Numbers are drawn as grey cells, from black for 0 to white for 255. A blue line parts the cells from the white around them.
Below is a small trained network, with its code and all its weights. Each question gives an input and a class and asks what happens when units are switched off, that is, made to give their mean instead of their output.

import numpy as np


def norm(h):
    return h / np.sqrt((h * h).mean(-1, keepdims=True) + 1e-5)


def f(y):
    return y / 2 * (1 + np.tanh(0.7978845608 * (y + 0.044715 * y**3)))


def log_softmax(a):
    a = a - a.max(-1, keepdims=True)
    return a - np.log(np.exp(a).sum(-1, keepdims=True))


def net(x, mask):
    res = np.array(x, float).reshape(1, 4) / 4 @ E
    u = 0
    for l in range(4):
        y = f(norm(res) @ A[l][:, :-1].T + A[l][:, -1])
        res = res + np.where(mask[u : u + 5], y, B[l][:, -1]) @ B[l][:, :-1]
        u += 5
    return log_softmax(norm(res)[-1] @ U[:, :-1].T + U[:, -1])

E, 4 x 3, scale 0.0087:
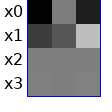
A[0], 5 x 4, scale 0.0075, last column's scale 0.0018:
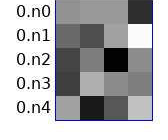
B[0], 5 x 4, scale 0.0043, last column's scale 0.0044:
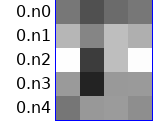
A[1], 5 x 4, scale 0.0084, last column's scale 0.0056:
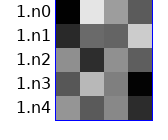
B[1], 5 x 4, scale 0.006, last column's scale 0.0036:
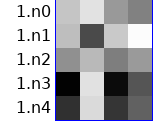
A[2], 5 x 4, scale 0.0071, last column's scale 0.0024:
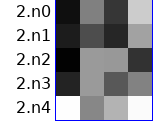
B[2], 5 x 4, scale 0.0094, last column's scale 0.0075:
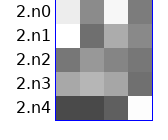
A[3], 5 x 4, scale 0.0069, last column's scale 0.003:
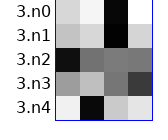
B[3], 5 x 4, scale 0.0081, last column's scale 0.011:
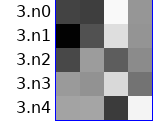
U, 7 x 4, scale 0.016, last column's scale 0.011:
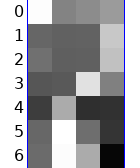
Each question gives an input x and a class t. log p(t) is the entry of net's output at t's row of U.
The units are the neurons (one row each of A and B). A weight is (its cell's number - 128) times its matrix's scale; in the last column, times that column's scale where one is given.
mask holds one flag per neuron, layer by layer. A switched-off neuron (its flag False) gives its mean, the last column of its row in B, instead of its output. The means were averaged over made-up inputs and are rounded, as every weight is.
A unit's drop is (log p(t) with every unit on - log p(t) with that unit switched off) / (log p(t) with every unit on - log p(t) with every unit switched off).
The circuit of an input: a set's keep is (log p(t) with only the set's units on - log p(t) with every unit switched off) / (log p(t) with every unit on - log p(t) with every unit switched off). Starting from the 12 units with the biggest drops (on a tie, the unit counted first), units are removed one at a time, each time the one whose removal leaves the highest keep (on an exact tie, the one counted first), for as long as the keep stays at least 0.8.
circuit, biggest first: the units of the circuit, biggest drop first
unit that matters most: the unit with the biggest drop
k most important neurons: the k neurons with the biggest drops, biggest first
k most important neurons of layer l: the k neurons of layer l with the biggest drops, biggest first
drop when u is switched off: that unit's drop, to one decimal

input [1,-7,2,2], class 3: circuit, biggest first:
[3.n0, 3.n1]
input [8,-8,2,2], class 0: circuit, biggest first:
[2.n1, 2.n0]
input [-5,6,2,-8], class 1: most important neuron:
[2.n1]
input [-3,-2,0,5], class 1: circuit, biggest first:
[2.n4, 0.n2]
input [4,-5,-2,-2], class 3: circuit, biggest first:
[3.n0, 2.n4]
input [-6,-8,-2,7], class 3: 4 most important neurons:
[3.n0, 3.n1, 1.n1, 0.n2]
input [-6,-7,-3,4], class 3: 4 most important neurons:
[3.n0, 1.n1, 3.n1, 0.n2]
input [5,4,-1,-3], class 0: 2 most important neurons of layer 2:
[2.n4, 2.n1]
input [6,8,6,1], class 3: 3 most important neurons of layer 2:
[2.n4, 2.n2, 2.n0]
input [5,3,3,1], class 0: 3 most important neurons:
[2.n4, 3.n1, 0.n3]
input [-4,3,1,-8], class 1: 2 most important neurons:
[2.n4, 0.n2]
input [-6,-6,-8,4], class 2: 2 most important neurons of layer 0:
[0.n2, 0.n1]
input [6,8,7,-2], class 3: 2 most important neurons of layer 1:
[1.n1, 1.n0]
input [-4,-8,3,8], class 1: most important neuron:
[2.n4]
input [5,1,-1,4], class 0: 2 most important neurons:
[2.n4, 3.n1]
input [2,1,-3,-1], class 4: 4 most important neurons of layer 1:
[1.n2, 1.n4, 1.n1, 1.n3]
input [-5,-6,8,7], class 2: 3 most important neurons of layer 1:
[1.n1, 1.n2, 1.n0]
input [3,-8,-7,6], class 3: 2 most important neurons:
[3.n0, 3.n1]
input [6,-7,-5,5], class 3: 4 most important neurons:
[3.n0, 3.n1, 2.n4, 0.n2]
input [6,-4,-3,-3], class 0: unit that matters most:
2.n1
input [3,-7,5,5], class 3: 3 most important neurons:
[3.n0, 3.n1, 1.n1]
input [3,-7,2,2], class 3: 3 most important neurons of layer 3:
[3.n0, 3.n1, 3.n4]
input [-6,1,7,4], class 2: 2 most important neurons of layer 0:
[0.n2, 0.n0]
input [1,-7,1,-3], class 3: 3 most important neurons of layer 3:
[3.n0, 3.n1, 3.n4]
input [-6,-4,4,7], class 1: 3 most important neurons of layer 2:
[2.n4, 2.n1, 2.n0]
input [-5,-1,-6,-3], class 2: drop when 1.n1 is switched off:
0.2
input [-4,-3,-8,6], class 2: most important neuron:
[2.n4]
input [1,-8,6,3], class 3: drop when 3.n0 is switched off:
0.2
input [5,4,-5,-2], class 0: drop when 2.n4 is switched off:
0.5
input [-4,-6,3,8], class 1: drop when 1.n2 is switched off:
0.1
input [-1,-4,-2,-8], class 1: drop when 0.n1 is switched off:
0.0
